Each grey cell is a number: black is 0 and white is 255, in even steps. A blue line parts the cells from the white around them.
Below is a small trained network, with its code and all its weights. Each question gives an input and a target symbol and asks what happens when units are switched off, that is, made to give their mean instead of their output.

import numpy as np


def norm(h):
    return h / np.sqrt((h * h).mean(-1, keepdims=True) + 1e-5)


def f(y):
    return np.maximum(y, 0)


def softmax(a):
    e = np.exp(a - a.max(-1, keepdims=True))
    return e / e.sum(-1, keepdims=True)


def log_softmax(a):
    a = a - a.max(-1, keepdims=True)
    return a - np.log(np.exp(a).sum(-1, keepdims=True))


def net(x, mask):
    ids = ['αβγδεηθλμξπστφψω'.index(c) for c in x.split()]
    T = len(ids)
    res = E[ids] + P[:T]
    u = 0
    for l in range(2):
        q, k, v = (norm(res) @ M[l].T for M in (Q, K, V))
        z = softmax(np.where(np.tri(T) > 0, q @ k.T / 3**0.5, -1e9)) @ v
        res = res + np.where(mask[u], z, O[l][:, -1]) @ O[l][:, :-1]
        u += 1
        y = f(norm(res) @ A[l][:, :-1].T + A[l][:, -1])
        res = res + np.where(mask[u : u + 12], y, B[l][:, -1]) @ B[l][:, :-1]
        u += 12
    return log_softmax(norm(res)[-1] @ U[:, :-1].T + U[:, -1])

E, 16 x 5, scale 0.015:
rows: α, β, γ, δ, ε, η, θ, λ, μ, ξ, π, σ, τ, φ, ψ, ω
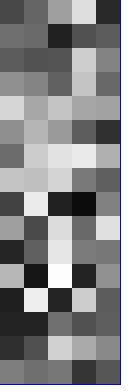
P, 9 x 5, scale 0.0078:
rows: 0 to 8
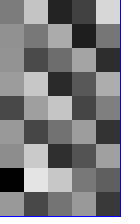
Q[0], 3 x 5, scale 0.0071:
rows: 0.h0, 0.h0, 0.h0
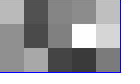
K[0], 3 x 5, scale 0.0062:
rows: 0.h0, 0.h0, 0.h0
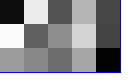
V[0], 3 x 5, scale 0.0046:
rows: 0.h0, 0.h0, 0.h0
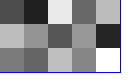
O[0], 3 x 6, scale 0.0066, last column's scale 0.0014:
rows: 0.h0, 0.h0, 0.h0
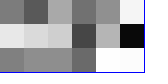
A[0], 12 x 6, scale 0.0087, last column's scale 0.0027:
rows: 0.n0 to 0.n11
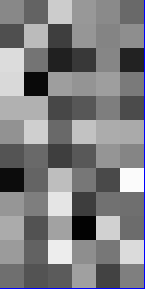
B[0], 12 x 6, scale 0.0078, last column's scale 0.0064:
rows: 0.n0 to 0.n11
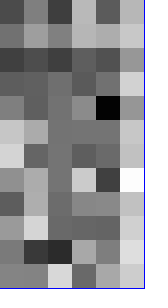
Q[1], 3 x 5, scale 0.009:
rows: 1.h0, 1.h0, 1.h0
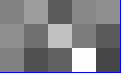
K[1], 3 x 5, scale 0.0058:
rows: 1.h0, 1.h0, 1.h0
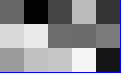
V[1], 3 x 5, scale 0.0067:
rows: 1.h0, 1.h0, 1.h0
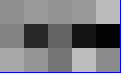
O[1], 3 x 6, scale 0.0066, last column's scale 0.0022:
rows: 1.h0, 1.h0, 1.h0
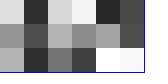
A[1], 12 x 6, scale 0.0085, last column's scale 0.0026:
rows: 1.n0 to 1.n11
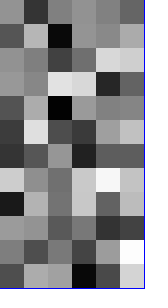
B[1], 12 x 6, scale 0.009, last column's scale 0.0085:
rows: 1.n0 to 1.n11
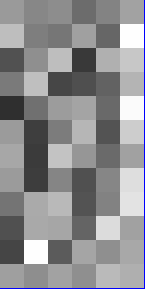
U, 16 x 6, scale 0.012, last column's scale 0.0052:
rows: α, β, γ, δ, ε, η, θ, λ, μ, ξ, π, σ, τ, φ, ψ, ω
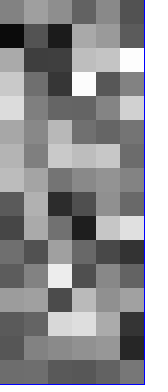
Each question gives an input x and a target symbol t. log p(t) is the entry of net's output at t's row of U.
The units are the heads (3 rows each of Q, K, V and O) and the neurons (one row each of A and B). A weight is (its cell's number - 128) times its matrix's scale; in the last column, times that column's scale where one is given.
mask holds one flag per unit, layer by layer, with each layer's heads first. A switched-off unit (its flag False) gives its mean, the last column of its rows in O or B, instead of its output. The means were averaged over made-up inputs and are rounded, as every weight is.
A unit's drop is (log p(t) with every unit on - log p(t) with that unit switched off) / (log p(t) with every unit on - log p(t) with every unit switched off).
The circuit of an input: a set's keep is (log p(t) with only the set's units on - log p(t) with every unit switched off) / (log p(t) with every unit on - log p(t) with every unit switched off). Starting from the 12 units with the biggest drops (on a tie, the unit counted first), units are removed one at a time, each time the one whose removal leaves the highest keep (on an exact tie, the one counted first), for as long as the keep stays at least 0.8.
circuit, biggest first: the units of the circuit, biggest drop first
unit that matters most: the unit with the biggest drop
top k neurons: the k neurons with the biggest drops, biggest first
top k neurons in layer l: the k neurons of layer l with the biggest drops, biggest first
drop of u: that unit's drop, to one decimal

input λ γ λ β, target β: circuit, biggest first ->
1.n4
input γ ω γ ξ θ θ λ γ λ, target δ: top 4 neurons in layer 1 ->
1.n2, 1.n1, 1.n10, 1.n8
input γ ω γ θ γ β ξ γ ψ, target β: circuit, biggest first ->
0.n10, 0.n0
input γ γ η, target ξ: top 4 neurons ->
1.n9, 1.n1, 1.n3, 1.n5
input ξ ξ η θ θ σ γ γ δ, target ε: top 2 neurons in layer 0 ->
0.n11, 0.n10
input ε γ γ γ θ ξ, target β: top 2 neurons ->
0.n10, 0.n0
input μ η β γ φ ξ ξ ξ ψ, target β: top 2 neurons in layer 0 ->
0.n10, 0.n0
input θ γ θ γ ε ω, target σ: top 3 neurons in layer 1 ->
1.n9, 1.n6, 1.n1
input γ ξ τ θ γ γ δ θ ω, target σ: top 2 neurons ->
1.n9, 1.n6
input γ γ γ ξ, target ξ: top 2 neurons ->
1.n2, 0.n7
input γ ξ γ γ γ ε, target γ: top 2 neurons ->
0.n10, 0.n7
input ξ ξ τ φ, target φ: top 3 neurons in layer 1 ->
1.n6, 1.n9, 1.n11
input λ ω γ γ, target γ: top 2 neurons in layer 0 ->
0.n1, 0.n5
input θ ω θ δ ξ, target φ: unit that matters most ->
1.n5
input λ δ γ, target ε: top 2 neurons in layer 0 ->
0.n11, 0.n10
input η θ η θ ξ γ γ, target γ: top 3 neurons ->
1.n8, 0.n1, 0.n5
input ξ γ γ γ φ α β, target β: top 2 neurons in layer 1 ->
1.n9, 1.n10
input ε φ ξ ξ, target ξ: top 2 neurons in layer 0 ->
0.n7, 0.n10
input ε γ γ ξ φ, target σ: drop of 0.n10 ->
0.2
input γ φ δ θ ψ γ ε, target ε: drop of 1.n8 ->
0.2
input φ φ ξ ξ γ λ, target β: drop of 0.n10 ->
0.5
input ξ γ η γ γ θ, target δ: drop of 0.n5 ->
0.2
